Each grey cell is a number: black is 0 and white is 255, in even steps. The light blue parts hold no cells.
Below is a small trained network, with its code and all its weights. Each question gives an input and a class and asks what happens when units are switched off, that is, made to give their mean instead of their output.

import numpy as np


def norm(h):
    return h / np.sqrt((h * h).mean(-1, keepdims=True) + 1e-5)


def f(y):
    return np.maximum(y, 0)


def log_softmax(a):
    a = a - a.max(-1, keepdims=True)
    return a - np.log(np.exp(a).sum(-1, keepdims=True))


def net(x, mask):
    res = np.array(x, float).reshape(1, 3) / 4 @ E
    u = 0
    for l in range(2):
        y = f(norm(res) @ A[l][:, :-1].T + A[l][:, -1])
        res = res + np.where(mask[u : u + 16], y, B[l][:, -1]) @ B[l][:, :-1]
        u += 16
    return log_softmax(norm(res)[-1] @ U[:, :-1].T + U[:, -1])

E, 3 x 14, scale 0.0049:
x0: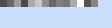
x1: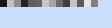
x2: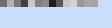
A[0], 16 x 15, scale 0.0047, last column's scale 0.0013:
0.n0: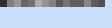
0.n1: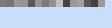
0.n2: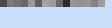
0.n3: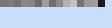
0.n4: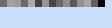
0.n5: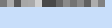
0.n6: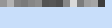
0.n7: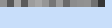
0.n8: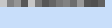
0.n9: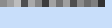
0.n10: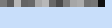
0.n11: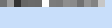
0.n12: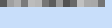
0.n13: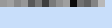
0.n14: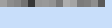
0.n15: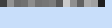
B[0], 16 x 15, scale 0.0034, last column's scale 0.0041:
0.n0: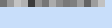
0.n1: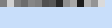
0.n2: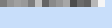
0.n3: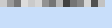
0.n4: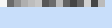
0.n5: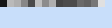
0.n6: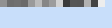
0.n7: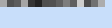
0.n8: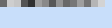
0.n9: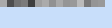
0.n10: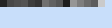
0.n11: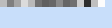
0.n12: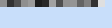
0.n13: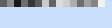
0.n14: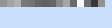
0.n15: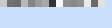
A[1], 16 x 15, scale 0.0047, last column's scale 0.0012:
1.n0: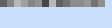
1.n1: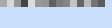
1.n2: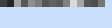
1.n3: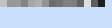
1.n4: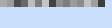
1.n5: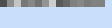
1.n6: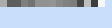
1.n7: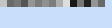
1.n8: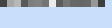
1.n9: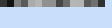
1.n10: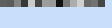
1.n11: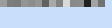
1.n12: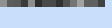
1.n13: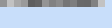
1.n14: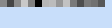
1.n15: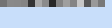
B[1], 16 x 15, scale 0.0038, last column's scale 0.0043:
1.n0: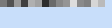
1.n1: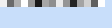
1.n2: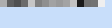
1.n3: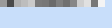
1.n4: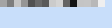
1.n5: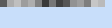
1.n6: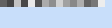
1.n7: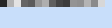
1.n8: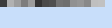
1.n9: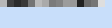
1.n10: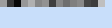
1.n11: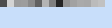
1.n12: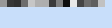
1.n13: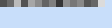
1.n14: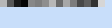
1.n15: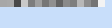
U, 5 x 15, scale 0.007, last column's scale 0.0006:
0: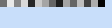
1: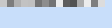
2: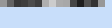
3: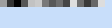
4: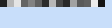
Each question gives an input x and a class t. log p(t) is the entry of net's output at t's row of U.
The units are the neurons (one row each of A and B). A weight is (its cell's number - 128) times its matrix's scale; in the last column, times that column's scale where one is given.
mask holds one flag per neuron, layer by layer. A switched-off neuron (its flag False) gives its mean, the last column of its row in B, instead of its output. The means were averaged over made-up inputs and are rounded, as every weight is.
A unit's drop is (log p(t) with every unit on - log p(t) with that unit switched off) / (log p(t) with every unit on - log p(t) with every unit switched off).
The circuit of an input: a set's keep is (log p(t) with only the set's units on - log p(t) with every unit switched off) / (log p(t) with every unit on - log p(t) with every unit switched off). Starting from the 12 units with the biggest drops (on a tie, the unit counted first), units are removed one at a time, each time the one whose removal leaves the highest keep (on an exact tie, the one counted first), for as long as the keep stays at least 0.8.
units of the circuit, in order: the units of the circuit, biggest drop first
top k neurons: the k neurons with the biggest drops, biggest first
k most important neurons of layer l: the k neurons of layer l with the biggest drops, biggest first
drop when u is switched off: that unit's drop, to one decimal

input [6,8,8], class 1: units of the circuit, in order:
1.n1
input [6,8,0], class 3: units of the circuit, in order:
1.n10, 0.n12, 1.n9
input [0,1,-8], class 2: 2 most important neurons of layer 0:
0.n13, 0.n5
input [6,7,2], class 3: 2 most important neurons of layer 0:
0.n10, 0.n12
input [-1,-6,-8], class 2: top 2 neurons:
1.n14, 0.n13
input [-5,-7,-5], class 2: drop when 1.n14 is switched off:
0.2
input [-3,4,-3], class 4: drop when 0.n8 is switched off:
0.0
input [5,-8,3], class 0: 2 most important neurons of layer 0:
0.n8, 0.n5
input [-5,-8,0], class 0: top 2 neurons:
1.n7, 1.n11
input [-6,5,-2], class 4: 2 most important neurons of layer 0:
0.n13, 0.n12
